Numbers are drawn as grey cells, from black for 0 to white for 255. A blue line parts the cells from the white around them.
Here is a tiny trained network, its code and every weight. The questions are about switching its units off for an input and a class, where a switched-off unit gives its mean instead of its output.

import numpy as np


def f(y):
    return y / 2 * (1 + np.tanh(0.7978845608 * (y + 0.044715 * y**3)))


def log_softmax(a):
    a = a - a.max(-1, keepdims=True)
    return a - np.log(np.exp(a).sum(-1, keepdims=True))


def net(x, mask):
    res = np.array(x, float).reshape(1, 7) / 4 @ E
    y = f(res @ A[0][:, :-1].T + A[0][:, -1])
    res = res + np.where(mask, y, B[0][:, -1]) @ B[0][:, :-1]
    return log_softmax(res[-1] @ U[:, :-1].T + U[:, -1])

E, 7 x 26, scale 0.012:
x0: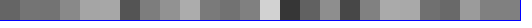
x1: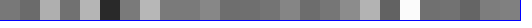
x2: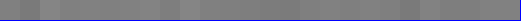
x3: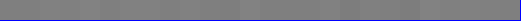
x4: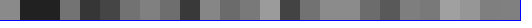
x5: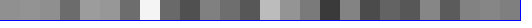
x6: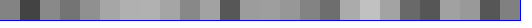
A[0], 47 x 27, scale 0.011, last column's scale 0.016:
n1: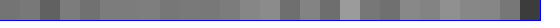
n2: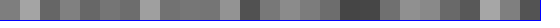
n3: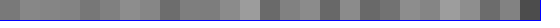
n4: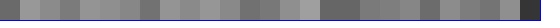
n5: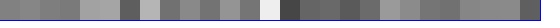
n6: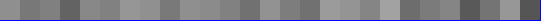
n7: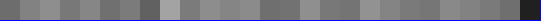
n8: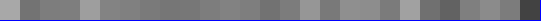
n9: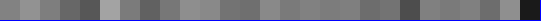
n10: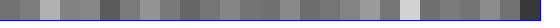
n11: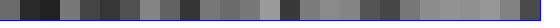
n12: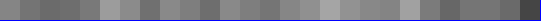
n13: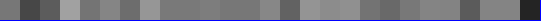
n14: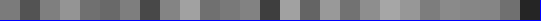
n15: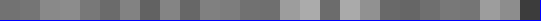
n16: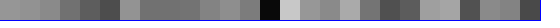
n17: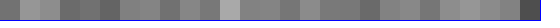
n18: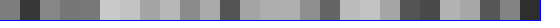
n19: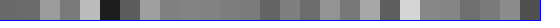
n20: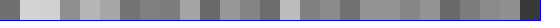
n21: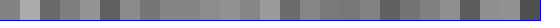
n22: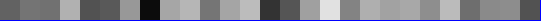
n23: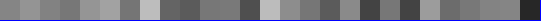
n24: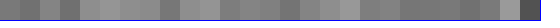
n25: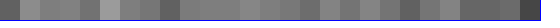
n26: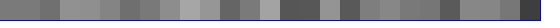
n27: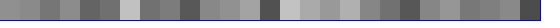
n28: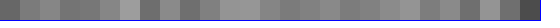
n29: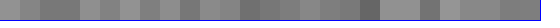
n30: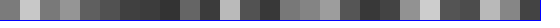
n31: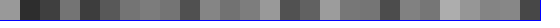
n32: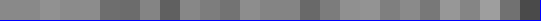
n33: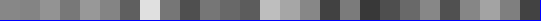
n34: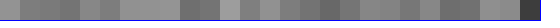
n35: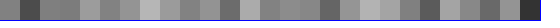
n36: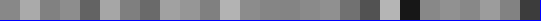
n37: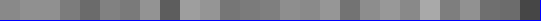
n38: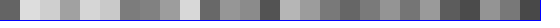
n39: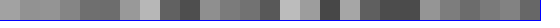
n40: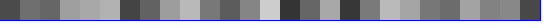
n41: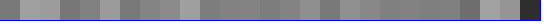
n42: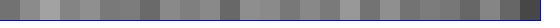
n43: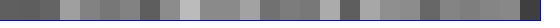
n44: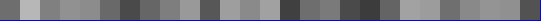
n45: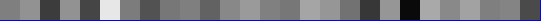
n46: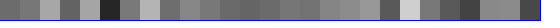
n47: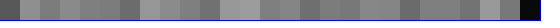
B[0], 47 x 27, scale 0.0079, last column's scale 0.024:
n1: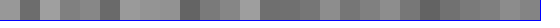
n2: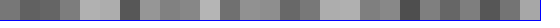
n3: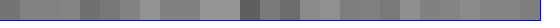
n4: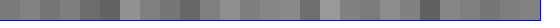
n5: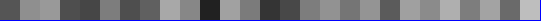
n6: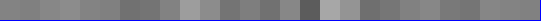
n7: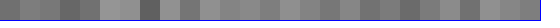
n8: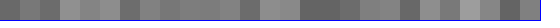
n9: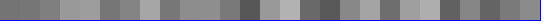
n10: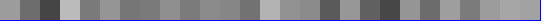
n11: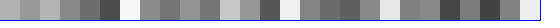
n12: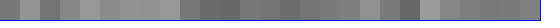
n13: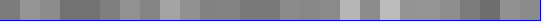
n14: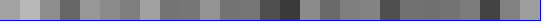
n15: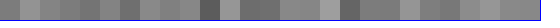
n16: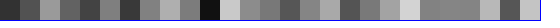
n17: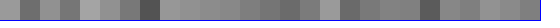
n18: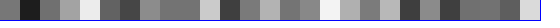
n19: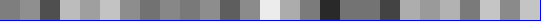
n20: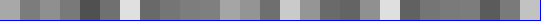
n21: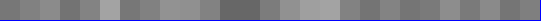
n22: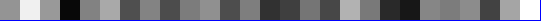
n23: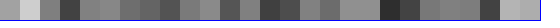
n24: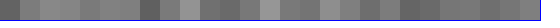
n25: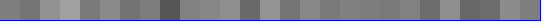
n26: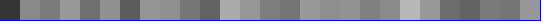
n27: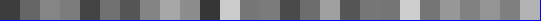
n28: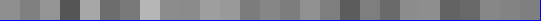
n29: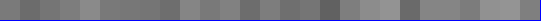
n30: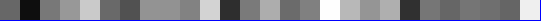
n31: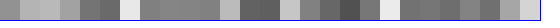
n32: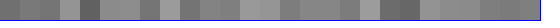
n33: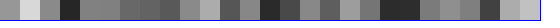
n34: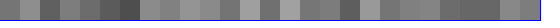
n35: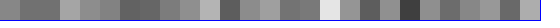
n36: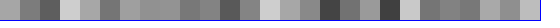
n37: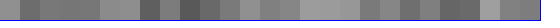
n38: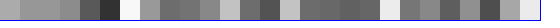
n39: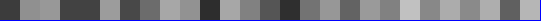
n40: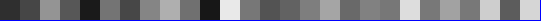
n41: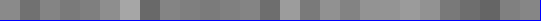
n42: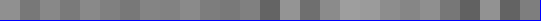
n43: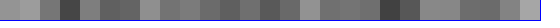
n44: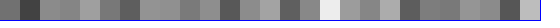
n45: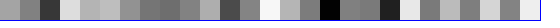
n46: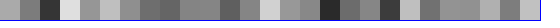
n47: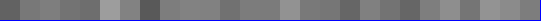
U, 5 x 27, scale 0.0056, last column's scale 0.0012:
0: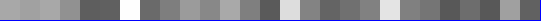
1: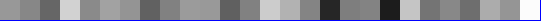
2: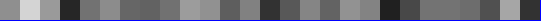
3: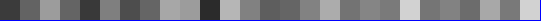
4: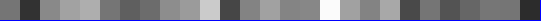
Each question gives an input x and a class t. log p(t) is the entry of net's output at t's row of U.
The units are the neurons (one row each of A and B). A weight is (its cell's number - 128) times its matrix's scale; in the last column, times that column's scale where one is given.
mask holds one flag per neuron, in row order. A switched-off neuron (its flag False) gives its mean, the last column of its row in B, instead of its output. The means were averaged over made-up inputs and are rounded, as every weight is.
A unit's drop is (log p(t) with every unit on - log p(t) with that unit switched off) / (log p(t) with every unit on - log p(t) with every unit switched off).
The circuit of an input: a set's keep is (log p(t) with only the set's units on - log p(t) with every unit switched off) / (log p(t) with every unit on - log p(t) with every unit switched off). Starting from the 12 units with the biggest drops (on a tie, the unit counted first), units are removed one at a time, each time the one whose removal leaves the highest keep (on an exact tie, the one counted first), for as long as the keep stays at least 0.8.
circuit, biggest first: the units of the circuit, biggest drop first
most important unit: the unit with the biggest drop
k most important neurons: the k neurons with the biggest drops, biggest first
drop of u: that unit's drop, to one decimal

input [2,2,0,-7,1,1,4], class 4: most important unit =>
n45
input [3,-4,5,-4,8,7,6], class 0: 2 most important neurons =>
[n11; n31]
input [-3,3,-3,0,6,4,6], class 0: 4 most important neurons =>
[n11; n30; n31; n44]
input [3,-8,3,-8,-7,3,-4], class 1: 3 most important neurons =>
[n45; n36; n11]
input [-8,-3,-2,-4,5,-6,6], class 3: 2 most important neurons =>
[n16; n27]
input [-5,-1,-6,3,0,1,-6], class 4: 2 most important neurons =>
[n30; n40]
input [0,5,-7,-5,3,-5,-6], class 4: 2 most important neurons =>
[n30; n45]
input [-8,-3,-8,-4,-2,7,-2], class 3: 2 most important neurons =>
[n39; n16]
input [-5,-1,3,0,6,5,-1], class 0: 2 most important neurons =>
[n11; n22]
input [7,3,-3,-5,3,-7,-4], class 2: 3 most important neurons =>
[n22; n16; n43]
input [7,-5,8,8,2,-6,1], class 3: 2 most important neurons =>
[n40; n33]
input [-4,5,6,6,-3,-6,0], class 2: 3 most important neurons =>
[n22; n45; n36]
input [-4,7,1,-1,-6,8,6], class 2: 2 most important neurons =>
[n33; n45]
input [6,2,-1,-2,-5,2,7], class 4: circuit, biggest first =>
[n18]
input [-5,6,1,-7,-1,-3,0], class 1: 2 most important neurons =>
[n46; n19]
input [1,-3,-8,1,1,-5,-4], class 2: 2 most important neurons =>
[n22; n18]
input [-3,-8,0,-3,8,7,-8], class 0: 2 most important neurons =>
[n11; n31]
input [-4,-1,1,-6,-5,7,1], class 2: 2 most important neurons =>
[n33; n23]
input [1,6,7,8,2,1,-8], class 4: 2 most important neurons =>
[n30; n45]
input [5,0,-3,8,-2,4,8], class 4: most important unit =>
n18
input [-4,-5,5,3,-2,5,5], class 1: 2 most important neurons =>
[n22; n45]
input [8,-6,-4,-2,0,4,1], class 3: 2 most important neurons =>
[n40; n5]
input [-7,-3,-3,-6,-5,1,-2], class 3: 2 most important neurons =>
[n16; n39]
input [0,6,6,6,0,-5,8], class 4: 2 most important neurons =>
[n18; n45]
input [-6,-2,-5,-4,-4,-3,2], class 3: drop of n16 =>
0.1
